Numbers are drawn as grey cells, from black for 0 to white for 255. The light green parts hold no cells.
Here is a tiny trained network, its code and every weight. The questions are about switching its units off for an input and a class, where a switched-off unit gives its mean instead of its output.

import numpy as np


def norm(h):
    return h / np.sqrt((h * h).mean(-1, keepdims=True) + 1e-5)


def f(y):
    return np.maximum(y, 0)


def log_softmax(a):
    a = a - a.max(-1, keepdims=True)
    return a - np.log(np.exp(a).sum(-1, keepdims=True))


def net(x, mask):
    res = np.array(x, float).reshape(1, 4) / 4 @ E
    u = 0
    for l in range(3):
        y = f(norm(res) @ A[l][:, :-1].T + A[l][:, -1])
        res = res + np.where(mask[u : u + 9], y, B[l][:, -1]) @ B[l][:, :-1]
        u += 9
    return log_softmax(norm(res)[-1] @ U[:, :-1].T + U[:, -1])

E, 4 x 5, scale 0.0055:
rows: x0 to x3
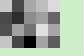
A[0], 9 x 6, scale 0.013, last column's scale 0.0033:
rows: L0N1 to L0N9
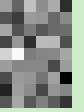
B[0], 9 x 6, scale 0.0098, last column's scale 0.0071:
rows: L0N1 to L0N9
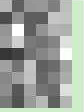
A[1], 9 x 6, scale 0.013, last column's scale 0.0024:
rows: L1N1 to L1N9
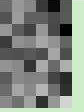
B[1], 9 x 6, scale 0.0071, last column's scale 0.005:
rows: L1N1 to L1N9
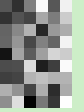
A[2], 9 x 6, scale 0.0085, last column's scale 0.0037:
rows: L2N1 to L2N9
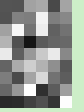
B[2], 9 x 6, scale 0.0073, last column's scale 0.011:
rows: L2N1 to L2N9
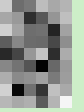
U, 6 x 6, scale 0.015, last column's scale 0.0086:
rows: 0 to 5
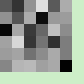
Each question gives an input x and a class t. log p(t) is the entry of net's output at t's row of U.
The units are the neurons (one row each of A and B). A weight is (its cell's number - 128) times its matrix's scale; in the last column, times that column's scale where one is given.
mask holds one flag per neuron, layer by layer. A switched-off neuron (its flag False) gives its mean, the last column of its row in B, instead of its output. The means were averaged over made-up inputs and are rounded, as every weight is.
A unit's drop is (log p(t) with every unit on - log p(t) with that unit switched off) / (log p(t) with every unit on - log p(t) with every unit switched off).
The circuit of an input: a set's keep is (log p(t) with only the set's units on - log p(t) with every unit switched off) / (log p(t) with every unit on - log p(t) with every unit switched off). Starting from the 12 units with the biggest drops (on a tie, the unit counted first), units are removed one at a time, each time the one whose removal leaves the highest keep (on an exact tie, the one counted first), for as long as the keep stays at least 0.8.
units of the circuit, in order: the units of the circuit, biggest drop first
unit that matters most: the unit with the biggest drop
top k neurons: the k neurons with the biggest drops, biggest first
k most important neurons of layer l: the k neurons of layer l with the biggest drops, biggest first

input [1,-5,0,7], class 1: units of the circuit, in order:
[L1N6]
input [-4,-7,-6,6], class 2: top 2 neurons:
[L0N5, L0N1]
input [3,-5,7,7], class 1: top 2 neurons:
[L1N6, L0N3]
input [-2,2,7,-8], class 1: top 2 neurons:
[L2N8, L0N8]
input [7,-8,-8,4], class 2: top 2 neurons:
[L0N5, L0N4]
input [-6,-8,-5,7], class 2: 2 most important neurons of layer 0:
[L0N5, L0N1]
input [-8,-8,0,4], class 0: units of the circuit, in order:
[L1N1, L0N9]
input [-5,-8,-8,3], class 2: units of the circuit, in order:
[L0N5, L1N5]
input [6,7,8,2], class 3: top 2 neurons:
[L0N5, L0N4]
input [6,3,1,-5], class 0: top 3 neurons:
[L0N1, L2N5, L1N6]
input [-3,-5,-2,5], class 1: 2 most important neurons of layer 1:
[L1N6, L1N3]
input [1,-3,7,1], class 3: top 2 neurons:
[L0N4, L2N3]
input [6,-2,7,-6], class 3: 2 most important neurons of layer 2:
[L2N3, L2N6]
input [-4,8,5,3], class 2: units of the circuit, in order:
[L0N2]
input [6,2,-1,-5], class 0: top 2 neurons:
[L0N1, L2N5]
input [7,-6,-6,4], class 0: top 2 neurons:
[L2N5, L0N2]
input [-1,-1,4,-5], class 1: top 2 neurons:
[L0N8, L2N8]
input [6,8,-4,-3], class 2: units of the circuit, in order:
[L0N2, L1N5]
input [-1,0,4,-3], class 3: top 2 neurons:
[L1N6, L1N9]
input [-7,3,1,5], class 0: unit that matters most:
L1N1
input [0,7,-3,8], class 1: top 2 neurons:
[L1N6, L0N5]
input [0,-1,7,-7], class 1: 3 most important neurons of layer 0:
[L0N7, L0N8, L0N3]
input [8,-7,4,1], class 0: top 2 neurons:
[L2N5, L0N1]
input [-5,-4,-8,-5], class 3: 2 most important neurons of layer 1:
[L1N9, L1N1]
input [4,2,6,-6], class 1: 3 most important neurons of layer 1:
[L1N1, L1N2, L1N5]
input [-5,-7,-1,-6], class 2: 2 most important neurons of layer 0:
[L0N5, L0N1]
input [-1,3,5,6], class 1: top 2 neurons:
[L1N6, L0N3]
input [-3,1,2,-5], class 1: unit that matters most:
L0N8
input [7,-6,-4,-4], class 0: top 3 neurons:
[L0N1, L2N5, L0N2]
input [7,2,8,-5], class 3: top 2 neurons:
[L2N3, L0N5]
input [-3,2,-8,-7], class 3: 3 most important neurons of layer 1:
[L1N9, L1N6, L1N1]
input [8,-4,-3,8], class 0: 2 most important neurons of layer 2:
[L2N5, L2N9]
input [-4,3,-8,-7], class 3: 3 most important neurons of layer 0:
[L0N5, L0N3, L0N9]
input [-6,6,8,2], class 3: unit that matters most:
L0N4
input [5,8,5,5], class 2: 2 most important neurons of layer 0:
[L0N2, L0N9]
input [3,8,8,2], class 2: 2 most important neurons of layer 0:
[L0N2, L0N3]
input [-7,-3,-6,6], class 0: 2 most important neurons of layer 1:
[L1N1, L1N2]
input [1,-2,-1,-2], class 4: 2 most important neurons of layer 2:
[L2N9, L2N5]
